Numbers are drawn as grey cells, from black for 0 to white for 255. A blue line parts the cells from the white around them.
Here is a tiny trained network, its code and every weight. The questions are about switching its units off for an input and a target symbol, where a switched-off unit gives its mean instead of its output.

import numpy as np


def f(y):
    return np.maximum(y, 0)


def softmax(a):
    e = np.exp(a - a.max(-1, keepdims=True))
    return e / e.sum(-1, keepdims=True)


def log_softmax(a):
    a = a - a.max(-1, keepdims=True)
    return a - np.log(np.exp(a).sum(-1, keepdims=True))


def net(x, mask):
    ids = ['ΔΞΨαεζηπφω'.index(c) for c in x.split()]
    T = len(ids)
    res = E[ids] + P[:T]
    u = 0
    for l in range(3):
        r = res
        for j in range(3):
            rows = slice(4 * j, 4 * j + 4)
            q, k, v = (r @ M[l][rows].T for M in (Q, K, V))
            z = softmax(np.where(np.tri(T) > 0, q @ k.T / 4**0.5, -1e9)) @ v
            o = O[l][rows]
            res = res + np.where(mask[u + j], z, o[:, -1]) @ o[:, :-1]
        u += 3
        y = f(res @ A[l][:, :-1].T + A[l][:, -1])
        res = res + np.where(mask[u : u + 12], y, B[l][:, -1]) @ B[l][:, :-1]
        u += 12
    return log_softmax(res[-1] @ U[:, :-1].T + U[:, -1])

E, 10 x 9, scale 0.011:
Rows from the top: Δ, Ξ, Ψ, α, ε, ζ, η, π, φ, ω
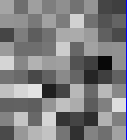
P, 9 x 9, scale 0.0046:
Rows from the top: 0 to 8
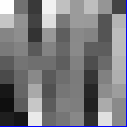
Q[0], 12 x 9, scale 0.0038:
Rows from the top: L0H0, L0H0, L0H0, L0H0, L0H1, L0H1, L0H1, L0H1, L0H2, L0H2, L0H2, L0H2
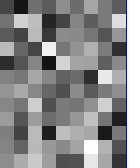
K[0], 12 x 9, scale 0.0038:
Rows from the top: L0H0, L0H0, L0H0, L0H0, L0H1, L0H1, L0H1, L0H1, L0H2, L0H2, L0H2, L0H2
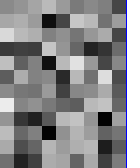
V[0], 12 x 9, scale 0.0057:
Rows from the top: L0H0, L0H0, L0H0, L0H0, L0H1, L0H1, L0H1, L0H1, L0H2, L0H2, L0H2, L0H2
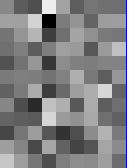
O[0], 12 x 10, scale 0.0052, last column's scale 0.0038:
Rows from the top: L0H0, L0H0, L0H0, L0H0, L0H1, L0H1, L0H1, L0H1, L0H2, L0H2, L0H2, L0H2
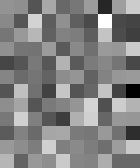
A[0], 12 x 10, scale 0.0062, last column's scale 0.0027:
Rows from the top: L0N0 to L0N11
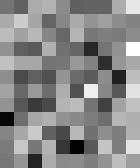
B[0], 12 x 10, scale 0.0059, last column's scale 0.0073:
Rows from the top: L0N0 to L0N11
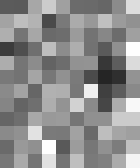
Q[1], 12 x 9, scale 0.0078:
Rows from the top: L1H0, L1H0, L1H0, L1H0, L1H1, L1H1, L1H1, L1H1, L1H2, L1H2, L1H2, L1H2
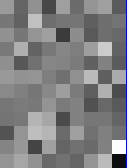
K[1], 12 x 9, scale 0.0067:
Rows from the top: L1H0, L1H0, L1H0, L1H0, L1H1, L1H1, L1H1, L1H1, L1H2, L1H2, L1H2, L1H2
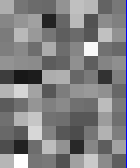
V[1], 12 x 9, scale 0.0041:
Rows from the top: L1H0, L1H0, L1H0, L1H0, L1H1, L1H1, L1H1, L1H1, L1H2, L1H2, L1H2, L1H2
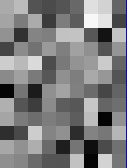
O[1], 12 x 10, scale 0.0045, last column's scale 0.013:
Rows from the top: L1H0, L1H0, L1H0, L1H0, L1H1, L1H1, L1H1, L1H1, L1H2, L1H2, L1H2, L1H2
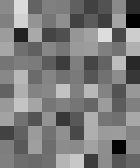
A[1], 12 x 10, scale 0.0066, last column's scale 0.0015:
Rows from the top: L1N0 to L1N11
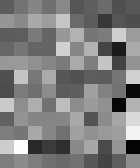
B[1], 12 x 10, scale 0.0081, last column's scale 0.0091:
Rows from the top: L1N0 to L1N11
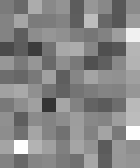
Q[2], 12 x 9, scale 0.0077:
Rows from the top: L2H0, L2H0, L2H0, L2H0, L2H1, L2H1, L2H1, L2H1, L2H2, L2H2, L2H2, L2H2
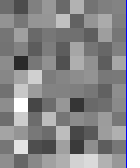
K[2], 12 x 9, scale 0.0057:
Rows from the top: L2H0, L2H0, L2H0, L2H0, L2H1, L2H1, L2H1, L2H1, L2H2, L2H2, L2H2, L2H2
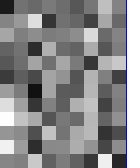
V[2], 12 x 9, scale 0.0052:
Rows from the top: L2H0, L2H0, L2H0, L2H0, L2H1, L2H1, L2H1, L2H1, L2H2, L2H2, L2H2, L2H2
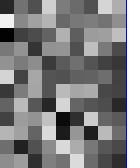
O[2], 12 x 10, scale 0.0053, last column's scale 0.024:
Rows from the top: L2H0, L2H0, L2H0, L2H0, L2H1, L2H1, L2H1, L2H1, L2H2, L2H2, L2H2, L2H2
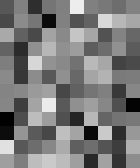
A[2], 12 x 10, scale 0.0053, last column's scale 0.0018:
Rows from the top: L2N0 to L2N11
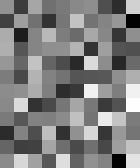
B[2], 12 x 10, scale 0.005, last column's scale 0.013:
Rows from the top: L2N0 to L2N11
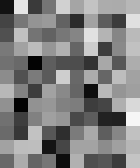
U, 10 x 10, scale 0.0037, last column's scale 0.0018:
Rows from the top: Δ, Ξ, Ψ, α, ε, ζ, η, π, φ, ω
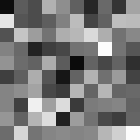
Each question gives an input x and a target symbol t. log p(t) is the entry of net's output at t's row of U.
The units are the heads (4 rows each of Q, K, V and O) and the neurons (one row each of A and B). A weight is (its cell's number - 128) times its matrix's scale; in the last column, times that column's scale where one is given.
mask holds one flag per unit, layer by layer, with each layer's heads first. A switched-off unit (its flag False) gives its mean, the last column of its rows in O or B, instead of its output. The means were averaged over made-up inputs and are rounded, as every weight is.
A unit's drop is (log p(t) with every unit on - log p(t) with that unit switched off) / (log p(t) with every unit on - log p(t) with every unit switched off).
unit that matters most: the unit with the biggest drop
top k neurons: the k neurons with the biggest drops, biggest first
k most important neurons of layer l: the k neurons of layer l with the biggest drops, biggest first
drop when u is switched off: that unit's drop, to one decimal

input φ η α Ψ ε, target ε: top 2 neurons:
[L1N1, L0N11]
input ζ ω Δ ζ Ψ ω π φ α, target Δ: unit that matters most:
L0N10
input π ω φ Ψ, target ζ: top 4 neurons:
[L2N9, L0N8, L0N7, L0N0]
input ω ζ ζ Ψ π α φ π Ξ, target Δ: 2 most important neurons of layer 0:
[L0N7, L0N10]
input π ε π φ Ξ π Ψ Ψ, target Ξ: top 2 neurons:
[L1N3, L1N2]
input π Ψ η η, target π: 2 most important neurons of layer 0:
[L0N9, L0N4]
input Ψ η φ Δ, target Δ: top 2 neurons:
[L0N11, L1N3]
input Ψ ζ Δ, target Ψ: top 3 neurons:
[L2N0, L2N2, L1N3]
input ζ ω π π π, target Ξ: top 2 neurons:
[L0N4, L1N2]
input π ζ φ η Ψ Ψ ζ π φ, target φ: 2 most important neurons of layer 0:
[L0N9, L0N10]
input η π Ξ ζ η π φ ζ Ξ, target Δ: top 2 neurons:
[L0N10, L1N5]
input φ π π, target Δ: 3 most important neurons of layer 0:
[L0N7, L0N11, L0N10]
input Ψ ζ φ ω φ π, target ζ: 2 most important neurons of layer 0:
[L0N8, L0N0]
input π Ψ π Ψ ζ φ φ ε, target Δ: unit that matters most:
L2H2
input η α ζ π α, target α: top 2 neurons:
[L0N5, L2N4]
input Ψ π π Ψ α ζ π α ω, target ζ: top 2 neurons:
[L2N9, L0N8]
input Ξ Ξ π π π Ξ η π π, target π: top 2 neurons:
[L0N8, L1N7]
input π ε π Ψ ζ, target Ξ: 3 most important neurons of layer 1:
[L1N3, L1N2, L1N9]
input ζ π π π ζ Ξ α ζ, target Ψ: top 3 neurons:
[L2N0, L2N2, L1N3]
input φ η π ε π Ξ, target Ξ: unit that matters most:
L1H0
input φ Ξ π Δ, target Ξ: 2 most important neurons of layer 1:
[L1N7, L1N3]
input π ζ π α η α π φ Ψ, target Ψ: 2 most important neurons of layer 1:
[L1N7, L1N4]
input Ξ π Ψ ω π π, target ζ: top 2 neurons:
[L0N7, L2N9]
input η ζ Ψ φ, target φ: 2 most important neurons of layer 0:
[L0N5, L0N10]
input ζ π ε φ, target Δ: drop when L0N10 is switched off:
0.3
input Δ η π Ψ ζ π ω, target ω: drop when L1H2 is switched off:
0.1
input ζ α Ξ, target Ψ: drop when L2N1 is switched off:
0.0
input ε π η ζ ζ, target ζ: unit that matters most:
L0H0
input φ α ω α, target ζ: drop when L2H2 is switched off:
1.1
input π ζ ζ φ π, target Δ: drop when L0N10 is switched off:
0.2
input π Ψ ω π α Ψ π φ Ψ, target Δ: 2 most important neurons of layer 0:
[L0N10, L0N7]
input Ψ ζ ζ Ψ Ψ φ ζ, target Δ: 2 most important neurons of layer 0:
[L0N10, L0N7]
